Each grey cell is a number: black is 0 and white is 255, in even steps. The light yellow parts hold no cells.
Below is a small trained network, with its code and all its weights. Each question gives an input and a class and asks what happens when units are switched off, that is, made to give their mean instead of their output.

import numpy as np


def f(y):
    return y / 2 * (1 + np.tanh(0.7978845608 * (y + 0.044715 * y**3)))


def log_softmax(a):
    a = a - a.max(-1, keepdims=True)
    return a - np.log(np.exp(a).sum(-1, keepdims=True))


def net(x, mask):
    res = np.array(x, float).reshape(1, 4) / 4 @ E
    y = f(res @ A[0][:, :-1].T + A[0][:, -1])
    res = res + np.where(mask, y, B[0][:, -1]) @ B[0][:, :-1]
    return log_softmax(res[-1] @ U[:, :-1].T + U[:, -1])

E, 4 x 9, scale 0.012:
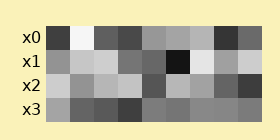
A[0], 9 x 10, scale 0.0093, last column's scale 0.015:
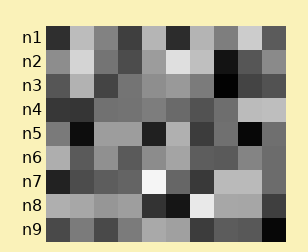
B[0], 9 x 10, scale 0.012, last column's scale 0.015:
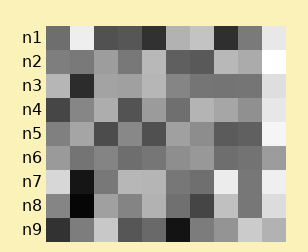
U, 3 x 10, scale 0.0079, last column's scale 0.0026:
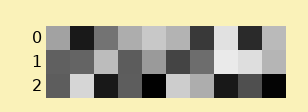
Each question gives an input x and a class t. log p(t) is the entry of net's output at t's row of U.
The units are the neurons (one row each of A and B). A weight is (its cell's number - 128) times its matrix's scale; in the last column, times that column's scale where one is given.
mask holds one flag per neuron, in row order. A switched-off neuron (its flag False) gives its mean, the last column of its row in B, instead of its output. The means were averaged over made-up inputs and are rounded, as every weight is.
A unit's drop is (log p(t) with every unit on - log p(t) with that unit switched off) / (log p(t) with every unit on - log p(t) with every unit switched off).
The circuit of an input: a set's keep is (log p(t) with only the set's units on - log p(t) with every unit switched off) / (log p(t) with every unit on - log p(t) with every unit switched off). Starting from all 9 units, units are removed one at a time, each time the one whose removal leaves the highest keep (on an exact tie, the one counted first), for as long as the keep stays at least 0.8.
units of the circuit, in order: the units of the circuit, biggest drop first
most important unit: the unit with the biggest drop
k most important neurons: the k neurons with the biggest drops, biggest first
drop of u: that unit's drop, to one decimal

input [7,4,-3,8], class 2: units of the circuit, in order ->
[n1]
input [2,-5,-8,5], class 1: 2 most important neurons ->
[n9 n4]
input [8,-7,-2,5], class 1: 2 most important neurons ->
[n9 n2]
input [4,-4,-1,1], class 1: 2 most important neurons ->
[n9 n7]
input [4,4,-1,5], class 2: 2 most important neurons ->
[n1 n7]
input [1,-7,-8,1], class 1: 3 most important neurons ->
[n9 n4 n8]
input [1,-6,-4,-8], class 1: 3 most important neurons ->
[n9 n4 n8]
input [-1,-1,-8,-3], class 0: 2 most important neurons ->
[n7 n9]
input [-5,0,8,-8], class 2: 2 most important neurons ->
[n7 n5]
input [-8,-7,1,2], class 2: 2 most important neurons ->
[n5 n8]
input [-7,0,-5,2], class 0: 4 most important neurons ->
[n7 n9 n2 n1]
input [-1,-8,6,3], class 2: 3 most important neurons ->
[n5 n7 n8]
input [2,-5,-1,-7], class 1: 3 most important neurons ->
[n9 n8 n7]
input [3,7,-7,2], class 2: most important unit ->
n1
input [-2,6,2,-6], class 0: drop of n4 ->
0.5
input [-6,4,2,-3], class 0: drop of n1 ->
0.2
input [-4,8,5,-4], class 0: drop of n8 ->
0.7
